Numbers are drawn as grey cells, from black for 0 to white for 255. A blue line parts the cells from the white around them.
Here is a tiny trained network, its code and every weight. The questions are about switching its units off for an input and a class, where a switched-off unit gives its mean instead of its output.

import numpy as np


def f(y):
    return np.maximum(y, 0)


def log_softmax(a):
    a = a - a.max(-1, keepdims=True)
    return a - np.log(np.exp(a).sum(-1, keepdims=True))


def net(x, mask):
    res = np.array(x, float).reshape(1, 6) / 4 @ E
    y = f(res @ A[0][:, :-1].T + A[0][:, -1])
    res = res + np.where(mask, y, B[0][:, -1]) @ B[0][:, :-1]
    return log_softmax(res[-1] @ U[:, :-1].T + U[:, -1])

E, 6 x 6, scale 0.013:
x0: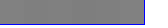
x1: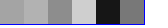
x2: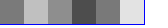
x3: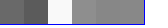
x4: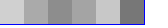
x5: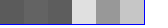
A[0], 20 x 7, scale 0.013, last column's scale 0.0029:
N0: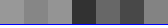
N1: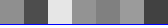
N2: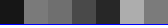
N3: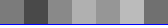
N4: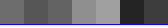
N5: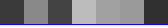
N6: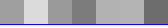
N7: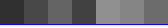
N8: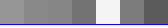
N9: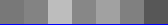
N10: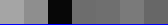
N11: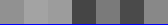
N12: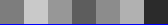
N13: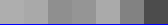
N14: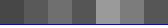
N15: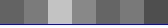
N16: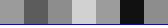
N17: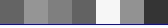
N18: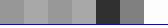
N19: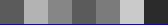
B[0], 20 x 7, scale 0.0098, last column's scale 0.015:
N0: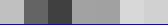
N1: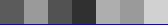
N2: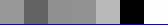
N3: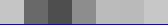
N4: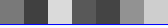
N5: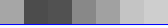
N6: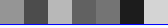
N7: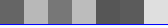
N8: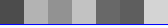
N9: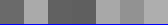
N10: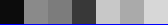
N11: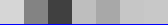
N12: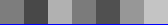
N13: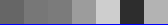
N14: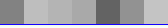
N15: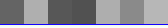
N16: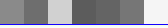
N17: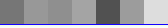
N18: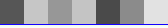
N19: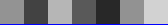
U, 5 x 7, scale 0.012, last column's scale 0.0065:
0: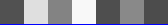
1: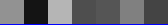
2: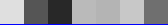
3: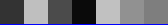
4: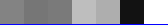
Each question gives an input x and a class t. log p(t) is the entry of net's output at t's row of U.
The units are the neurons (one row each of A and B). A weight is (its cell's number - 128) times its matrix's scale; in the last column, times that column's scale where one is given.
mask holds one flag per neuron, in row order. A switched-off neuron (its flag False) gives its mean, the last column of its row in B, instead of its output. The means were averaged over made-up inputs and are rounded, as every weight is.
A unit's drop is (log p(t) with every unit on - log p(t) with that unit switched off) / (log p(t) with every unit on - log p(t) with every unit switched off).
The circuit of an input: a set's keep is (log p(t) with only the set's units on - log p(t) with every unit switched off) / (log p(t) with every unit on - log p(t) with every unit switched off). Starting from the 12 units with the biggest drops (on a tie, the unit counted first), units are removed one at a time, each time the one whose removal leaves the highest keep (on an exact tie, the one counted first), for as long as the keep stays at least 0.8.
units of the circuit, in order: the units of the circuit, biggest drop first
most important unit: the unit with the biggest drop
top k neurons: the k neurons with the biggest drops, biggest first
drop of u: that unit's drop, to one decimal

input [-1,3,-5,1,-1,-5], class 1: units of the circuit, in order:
N16
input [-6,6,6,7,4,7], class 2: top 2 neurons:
N3, N10
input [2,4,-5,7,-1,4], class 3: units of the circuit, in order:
N1, N15
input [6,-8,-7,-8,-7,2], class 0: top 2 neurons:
N7, N14
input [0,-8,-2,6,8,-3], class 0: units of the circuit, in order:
N8, N17
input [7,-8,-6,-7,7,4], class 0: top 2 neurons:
N8, N17
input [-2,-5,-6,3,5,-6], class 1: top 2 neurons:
N4, N16
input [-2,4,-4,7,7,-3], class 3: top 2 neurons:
N1, N2
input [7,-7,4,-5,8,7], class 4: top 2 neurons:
N6, N8
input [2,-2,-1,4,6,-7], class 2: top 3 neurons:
N11, N0, N2
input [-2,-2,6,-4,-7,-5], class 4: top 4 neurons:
N2, N7, N4, N16
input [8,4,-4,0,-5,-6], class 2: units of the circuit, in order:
N0, N11
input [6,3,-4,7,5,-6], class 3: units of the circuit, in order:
N1, N15
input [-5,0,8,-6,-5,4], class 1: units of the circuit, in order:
N19
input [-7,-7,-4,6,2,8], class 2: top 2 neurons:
N3, N5
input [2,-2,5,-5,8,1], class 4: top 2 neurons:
N6, N13
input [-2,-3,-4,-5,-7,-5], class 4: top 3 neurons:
N2, N7, N1
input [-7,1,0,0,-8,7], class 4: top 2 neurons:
N2, N0
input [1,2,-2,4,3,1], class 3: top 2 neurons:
N2, N1
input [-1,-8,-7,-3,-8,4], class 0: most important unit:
N7
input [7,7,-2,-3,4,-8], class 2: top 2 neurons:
N0, N11
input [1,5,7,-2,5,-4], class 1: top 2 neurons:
N6, N12
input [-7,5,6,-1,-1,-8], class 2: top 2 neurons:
N11, N0
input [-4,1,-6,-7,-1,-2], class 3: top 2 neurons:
N10, N19
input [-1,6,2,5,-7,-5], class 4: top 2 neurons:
N2, N17
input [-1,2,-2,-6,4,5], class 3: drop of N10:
1.0
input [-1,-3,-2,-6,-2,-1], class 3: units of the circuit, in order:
N10
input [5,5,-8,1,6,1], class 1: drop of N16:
0.6
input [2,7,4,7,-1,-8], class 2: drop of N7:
0.2
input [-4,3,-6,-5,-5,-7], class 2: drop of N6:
0.3
